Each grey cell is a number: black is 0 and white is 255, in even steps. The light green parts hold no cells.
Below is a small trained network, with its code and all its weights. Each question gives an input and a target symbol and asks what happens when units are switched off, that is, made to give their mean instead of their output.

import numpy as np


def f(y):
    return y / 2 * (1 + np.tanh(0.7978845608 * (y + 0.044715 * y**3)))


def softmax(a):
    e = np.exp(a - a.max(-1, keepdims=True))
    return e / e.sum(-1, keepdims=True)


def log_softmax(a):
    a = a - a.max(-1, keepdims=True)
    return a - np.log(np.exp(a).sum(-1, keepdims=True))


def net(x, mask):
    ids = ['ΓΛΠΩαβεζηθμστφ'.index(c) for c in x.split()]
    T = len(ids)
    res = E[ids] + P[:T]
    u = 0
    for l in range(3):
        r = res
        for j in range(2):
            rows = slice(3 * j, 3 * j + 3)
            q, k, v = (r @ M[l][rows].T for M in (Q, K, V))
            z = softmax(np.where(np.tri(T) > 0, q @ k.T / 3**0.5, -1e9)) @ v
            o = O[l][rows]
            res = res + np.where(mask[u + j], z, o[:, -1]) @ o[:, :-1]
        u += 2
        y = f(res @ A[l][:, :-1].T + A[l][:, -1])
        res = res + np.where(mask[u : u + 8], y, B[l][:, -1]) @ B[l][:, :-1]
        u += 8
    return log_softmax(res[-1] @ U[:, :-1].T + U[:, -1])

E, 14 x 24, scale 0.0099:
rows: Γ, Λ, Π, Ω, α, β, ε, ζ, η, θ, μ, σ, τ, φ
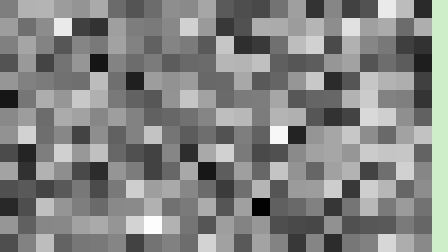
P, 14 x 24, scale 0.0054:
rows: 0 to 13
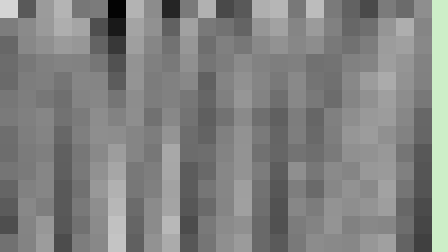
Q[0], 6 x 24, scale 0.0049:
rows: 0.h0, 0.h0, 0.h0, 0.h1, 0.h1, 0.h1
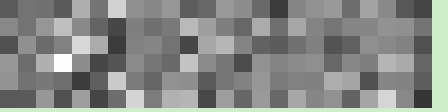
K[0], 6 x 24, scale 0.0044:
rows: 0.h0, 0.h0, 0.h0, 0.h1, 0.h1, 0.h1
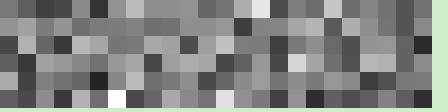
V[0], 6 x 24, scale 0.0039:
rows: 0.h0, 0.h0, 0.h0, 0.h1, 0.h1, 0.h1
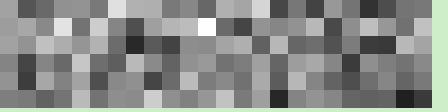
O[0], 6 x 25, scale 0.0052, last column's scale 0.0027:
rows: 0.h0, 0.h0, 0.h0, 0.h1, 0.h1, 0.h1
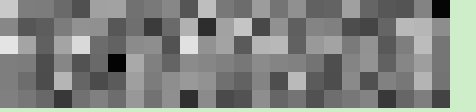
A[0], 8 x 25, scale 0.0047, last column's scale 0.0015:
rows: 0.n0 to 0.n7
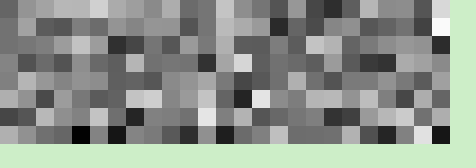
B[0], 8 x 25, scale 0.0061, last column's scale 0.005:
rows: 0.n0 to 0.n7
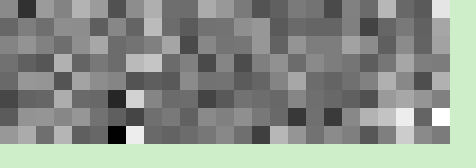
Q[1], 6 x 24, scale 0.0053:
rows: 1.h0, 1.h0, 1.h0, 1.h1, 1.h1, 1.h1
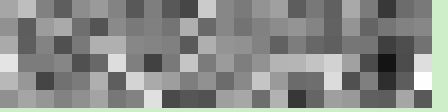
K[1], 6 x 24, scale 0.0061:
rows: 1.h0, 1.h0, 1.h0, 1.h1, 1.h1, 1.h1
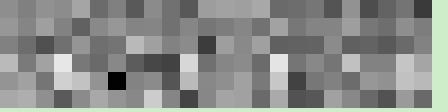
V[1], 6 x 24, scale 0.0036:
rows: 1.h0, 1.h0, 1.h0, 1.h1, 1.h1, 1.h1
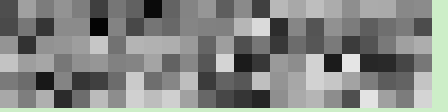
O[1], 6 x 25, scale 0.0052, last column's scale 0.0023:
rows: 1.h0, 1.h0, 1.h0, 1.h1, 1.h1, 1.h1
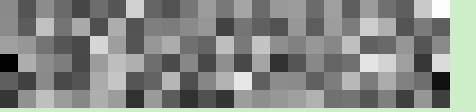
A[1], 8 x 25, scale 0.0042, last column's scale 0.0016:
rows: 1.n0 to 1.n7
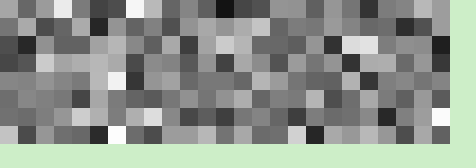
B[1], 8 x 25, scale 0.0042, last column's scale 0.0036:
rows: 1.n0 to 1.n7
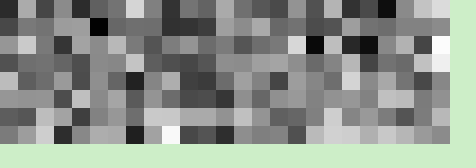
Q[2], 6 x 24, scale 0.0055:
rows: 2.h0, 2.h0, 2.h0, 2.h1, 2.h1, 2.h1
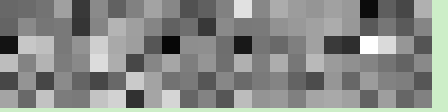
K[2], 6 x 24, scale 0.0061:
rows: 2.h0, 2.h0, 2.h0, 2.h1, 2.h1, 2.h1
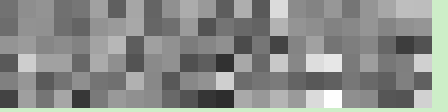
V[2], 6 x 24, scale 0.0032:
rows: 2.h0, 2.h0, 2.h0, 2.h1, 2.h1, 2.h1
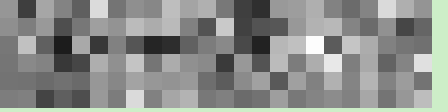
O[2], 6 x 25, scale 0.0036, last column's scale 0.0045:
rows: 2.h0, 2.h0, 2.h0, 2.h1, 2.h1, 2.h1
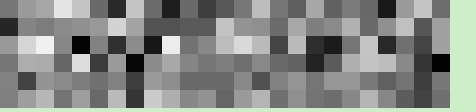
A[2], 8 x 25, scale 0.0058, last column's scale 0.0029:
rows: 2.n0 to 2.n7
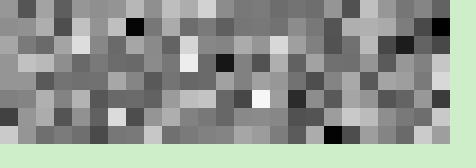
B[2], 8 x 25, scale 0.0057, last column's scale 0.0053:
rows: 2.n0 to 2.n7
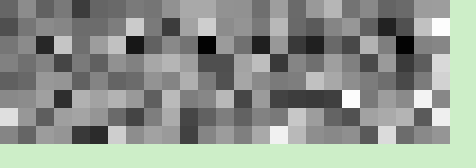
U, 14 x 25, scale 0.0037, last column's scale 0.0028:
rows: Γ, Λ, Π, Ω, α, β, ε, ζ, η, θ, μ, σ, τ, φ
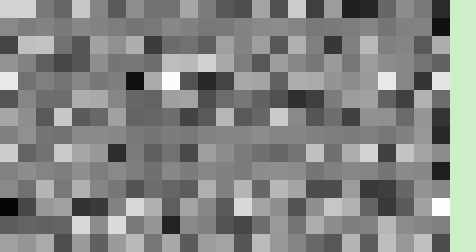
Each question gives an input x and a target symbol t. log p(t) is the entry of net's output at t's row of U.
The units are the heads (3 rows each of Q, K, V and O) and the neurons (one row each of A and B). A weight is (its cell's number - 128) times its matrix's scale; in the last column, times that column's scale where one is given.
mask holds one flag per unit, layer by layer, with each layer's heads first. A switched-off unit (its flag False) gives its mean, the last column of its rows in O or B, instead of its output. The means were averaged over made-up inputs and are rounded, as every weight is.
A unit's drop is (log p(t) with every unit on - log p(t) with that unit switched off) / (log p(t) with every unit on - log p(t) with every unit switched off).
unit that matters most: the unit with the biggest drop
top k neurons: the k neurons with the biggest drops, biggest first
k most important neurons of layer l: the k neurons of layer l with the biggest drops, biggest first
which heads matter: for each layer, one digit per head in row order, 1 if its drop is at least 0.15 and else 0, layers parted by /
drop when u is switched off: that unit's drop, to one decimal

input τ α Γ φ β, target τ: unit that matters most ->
2.h0
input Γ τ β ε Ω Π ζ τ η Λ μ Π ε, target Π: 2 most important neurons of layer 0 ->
0.n5; 0.n6
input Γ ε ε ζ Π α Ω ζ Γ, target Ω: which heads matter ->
00 / 01 / 10
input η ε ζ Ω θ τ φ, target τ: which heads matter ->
00 / 00 / 10
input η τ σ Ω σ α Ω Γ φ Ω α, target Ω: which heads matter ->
00 / 01 / 10
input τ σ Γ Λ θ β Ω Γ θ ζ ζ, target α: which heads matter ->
01 / 01 / 01
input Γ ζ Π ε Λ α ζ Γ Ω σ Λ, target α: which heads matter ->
10 / 01 / 01
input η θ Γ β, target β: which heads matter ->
00 / 01 / 00
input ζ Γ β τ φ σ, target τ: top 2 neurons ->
0.n6; 1.n6
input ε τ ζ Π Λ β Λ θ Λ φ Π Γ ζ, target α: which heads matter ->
01 / 00 / 01
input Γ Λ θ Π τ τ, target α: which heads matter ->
10 / 10 / 01
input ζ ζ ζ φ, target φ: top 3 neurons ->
2.n5; 2.n7; 0.n6
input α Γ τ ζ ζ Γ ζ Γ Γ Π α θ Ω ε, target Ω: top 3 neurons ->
0.n1; 2.n0; 1.n1
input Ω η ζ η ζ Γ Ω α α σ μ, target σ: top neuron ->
2.n6
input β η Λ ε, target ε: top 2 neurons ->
2.n2; 2.n7
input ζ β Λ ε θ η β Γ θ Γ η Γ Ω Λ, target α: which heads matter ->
00 / 01 / 01
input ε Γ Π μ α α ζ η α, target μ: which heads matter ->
10 / 01 / 00
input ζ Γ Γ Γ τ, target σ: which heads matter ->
00 / 00 / 00
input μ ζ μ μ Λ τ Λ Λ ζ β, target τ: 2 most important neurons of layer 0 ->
0.n1; 0.n0
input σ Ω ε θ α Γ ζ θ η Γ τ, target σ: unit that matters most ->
1.h1
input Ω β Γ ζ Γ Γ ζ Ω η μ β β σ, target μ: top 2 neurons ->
2.n1; 0.n6
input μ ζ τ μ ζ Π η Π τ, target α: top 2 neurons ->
2.n6; 1.n6
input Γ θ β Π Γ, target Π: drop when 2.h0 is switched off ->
0.3
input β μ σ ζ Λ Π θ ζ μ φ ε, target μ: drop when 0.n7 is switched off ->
0.0
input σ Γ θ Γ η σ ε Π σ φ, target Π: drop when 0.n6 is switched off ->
0.2
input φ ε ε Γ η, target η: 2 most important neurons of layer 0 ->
0.n2; 0.n6
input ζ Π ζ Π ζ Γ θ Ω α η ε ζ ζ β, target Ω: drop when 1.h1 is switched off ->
0.3
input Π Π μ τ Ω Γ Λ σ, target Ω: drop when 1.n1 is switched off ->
0.2
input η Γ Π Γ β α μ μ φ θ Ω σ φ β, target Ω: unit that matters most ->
0.n1
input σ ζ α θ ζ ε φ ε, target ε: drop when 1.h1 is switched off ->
0.5
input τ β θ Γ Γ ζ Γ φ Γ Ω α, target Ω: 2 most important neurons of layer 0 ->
0.n7; 0.n1
